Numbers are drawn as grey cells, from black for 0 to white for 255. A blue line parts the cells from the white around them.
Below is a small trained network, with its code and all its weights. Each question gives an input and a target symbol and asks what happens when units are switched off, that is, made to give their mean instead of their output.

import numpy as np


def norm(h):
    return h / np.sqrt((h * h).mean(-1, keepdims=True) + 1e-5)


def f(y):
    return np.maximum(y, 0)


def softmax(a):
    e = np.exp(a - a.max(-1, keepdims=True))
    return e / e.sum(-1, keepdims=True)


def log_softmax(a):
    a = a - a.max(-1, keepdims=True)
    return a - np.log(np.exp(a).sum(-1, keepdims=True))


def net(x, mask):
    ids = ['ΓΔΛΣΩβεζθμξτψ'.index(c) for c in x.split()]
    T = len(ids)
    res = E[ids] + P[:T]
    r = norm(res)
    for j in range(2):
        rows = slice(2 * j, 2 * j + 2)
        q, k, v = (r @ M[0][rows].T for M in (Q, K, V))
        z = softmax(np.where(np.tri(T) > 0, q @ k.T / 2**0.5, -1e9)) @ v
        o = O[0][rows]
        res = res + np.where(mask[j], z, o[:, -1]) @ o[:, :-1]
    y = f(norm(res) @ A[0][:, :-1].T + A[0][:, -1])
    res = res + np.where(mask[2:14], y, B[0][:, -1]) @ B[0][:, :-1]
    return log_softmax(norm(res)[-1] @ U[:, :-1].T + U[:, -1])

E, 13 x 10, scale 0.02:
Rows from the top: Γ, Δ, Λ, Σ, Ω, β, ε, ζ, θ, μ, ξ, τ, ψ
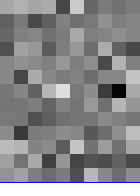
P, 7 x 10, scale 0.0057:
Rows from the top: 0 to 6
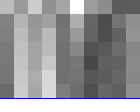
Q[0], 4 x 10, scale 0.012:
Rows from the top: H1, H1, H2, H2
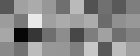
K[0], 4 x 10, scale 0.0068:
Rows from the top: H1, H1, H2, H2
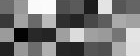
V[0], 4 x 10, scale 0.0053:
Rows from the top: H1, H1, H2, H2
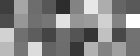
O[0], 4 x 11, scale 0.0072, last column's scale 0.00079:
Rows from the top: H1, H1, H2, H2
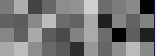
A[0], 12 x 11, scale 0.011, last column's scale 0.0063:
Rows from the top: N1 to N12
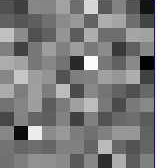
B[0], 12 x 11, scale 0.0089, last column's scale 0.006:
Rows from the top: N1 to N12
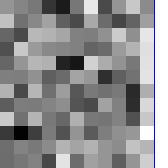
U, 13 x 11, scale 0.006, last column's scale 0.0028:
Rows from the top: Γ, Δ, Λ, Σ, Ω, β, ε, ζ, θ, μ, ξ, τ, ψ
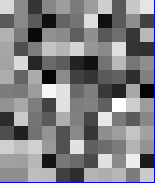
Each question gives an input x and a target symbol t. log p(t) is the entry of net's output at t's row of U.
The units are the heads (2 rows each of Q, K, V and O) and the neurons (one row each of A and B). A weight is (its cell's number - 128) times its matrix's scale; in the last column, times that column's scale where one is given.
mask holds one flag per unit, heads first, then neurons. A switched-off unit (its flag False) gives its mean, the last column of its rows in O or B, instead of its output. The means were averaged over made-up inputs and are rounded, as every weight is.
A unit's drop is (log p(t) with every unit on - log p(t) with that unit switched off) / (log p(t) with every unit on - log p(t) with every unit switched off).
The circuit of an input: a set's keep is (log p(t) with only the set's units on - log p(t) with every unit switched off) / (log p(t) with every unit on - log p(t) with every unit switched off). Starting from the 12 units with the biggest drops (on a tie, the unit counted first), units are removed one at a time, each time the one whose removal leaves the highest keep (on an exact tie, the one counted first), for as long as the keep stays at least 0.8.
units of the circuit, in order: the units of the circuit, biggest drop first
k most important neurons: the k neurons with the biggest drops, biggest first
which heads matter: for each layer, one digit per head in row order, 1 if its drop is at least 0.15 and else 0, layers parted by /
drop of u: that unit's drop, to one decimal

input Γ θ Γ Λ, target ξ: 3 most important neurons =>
N10; N2; N12
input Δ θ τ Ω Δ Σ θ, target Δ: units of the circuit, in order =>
H1; N1
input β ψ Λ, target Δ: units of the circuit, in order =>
H2; N6
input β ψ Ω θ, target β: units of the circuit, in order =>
H1; N9; N12; N3
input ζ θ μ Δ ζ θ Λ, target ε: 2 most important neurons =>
N2; N10
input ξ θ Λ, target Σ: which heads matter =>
01
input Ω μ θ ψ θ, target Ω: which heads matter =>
11
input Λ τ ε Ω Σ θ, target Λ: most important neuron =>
N2
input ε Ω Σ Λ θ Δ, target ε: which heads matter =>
11
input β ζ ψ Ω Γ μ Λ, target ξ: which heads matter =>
10
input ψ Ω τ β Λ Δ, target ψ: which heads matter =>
01
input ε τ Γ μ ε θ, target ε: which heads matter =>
11
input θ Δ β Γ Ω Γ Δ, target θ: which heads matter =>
11
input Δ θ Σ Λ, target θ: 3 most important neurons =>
N8; N10; N6
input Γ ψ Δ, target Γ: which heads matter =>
10
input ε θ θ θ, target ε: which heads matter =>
11
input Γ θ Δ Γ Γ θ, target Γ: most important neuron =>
N11
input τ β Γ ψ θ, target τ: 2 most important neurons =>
N10; N11
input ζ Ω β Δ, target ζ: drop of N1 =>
0.0
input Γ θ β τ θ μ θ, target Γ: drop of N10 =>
0.1
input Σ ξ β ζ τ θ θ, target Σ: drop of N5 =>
0.2
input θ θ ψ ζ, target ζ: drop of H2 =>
0.2
